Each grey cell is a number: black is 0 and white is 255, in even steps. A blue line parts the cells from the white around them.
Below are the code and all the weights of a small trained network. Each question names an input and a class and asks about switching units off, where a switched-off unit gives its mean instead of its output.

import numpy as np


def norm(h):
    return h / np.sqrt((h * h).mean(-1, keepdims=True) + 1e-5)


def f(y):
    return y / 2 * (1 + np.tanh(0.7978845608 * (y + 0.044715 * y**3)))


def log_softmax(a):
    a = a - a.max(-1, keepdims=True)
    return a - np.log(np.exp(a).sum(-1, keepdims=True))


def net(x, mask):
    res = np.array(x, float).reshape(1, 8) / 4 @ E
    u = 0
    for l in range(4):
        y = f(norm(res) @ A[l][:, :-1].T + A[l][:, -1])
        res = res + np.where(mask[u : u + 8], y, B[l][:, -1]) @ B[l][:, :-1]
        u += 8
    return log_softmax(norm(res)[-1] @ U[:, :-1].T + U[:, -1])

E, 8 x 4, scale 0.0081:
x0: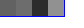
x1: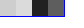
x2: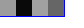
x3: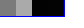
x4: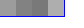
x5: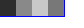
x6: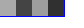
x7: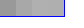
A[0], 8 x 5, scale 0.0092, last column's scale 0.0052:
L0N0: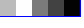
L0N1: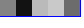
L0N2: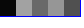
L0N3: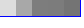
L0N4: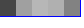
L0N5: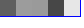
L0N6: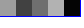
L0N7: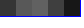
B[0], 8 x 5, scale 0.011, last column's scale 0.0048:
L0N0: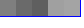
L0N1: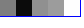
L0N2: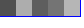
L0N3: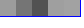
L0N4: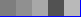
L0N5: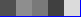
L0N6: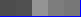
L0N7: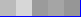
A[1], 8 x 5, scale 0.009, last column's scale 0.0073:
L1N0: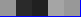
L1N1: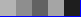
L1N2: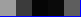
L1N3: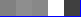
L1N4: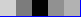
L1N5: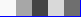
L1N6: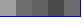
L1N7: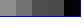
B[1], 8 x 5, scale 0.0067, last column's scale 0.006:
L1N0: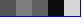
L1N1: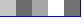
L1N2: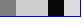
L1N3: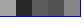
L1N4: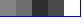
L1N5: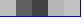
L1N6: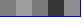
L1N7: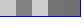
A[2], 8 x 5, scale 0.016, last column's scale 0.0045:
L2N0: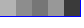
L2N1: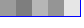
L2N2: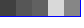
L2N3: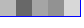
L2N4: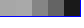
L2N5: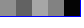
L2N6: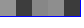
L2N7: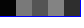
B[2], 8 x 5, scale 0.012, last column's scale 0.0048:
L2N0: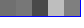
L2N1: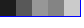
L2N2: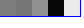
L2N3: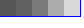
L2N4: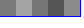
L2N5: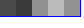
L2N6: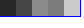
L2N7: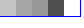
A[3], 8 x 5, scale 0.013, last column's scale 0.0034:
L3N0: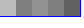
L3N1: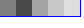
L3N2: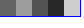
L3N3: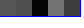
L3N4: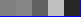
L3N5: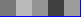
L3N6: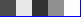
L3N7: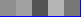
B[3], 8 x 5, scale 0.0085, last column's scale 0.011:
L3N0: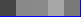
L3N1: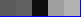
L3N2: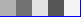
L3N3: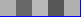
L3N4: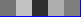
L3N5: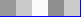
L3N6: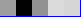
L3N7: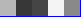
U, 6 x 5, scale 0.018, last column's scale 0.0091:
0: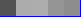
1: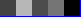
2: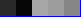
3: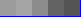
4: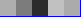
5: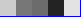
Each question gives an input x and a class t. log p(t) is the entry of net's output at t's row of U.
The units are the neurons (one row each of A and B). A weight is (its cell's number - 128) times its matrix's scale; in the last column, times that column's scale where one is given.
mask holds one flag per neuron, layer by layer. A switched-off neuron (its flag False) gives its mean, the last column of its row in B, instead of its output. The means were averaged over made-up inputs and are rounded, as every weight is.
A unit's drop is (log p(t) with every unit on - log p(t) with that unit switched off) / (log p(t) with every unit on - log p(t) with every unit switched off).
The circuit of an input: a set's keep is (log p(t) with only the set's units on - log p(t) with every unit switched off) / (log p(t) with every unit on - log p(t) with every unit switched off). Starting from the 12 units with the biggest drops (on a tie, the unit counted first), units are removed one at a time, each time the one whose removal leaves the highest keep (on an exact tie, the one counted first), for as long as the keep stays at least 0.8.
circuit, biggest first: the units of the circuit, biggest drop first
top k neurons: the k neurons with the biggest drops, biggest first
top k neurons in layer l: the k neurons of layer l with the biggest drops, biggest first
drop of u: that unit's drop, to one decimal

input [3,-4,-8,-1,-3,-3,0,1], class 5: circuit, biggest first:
L2N7
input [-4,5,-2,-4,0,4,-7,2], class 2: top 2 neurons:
L3N6, L2N7
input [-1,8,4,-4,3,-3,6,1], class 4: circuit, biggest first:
L1N5, L2N2, L0N3
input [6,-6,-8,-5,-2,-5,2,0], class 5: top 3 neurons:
L2N2, L0N2, L2N7
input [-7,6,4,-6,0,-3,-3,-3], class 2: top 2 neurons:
L2N6, L0N1
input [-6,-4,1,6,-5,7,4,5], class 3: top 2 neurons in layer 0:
L0N1, L0N5
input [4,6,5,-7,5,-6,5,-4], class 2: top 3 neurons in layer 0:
L0N5, L0N1, L0N6
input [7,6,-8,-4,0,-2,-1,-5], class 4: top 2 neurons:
L0N1, L3N6
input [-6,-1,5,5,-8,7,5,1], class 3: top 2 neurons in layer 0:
L0N1, L0N7
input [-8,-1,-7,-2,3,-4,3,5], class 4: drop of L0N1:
0.1
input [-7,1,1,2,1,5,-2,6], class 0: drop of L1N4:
0.2
